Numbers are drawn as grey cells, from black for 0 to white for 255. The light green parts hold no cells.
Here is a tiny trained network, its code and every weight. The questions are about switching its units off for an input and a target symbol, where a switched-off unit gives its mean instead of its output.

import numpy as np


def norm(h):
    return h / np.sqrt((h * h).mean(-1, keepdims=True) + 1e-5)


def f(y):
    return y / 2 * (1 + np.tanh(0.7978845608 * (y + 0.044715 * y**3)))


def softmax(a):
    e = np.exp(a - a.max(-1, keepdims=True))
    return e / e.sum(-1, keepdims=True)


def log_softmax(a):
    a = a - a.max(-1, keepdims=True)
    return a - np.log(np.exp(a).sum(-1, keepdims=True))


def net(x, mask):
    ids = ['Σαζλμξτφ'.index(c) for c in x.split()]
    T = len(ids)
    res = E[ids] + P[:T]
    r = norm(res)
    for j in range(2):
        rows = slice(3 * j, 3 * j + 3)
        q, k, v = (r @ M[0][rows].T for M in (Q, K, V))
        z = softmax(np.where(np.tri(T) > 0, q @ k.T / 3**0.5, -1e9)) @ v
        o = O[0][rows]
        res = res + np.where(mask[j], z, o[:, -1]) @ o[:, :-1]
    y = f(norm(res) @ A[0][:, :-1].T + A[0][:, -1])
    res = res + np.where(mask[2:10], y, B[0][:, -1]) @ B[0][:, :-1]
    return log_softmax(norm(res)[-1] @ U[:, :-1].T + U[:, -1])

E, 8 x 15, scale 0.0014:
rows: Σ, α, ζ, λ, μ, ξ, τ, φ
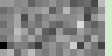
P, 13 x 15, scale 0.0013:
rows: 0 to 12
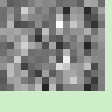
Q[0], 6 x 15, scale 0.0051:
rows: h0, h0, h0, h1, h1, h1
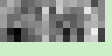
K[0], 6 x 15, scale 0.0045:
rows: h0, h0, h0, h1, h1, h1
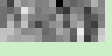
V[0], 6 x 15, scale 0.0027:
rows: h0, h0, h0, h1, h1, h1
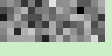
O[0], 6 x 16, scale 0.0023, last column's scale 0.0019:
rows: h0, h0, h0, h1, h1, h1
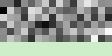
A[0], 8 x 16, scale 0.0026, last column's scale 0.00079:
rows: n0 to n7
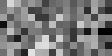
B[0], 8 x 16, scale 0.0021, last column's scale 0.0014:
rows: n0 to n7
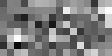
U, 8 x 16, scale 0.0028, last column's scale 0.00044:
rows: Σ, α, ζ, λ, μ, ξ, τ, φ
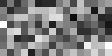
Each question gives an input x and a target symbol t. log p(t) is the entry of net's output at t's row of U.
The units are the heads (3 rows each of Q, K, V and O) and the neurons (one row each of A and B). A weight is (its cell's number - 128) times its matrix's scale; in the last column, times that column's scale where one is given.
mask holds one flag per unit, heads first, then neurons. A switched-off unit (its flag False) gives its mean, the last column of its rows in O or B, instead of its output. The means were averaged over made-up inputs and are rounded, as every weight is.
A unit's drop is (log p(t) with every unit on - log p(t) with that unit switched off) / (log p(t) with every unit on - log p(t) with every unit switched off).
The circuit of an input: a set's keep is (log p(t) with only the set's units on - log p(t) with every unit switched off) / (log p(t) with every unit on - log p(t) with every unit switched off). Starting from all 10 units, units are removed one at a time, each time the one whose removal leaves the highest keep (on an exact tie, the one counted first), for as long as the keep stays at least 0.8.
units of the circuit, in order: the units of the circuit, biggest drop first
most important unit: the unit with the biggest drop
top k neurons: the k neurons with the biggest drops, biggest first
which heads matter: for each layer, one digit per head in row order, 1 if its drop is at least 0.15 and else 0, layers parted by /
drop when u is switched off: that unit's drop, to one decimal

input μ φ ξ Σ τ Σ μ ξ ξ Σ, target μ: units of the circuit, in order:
h0
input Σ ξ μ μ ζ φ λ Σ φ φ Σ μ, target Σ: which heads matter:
01
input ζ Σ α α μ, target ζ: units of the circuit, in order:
h1; n5
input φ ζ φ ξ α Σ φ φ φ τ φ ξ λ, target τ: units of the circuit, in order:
h0; n7
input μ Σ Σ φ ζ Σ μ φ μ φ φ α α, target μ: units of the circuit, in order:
h1; n4
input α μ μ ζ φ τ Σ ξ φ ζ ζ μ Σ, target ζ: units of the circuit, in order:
h0; n5
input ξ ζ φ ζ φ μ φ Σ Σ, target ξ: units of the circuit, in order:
h1; n6
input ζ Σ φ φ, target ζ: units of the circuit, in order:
n5; h0
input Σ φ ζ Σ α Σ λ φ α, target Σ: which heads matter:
01
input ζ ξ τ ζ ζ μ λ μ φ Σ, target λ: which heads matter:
10
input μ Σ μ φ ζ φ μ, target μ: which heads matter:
01
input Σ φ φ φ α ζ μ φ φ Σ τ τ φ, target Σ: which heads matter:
10
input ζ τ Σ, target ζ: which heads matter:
10
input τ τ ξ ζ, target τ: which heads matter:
10
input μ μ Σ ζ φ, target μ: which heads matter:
00
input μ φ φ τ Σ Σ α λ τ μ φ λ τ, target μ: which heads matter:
11
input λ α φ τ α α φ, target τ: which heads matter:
10
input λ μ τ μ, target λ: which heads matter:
10
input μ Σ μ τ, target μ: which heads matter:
00
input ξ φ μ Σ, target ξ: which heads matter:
01
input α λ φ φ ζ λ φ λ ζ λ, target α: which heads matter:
01
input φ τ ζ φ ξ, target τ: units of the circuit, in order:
h0
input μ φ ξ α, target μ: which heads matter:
00
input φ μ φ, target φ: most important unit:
h1
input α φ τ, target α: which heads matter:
01
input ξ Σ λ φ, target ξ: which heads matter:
01
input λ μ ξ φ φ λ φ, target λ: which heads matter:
11
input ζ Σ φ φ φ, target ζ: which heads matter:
01
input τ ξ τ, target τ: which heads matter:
10
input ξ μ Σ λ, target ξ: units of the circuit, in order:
h1
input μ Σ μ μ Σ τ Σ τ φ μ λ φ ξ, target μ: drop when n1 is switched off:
0.0
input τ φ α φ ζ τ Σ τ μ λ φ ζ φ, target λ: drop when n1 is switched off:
0.1
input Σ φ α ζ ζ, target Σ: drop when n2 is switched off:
0.1
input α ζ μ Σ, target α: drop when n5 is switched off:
0.0
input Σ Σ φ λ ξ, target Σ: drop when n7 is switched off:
0.0
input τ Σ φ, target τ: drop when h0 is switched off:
0.8
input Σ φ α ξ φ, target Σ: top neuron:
n2
